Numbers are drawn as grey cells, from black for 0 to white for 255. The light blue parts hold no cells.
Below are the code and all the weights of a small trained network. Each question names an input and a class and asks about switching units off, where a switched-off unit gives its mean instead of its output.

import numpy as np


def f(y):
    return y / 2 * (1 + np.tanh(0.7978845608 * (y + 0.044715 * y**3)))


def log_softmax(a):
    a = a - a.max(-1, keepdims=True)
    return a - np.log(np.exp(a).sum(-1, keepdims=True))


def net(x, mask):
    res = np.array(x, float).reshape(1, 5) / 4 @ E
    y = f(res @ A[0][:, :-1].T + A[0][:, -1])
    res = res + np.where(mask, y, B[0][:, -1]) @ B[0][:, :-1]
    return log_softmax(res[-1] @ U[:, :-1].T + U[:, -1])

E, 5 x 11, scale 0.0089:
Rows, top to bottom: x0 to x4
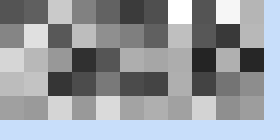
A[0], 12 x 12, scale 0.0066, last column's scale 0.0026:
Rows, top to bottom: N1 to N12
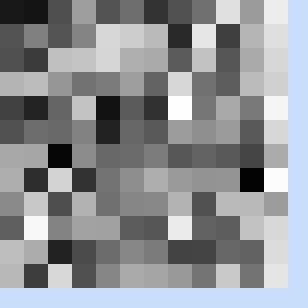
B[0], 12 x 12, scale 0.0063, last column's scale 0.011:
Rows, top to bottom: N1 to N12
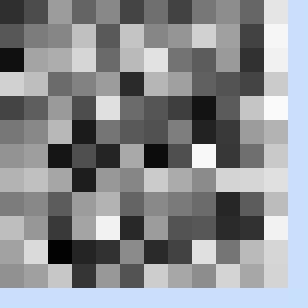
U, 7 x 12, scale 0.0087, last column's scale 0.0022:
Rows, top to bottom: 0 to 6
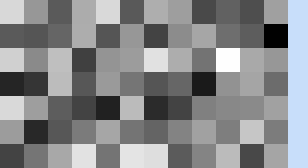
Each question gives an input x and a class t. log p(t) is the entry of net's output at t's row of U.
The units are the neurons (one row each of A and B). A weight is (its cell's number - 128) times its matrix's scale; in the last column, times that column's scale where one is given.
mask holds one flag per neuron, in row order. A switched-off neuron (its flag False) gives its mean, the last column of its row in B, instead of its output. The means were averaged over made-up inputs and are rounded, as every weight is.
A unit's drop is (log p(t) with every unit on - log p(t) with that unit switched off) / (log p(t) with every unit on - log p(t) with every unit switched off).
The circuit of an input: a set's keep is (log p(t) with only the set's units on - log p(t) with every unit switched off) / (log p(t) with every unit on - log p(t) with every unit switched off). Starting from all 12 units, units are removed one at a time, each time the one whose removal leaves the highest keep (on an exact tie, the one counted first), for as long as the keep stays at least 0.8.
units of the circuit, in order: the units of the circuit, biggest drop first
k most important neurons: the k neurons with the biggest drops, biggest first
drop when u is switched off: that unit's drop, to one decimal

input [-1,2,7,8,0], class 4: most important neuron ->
[N11]
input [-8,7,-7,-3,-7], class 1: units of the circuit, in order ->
[N2 N7]
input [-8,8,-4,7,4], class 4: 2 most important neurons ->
[N7 N11]
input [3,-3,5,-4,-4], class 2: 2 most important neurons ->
[N8 N12]
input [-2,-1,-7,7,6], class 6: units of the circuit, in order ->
[N2 N3]
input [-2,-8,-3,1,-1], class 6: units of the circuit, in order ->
[N5 N11]
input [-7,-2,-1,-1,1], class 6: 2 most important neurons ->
[N2 N3]
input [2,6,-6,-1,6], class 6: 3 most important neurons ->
[N3 N2 N6]
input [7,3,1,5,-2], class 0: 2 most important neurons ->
[N10 N4]
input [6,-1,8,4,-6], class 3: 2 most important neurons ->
[N5 N6]
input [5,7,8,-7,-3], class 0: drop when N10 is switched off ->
0.2
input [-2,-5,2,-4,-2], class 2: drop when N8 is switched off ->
0.2
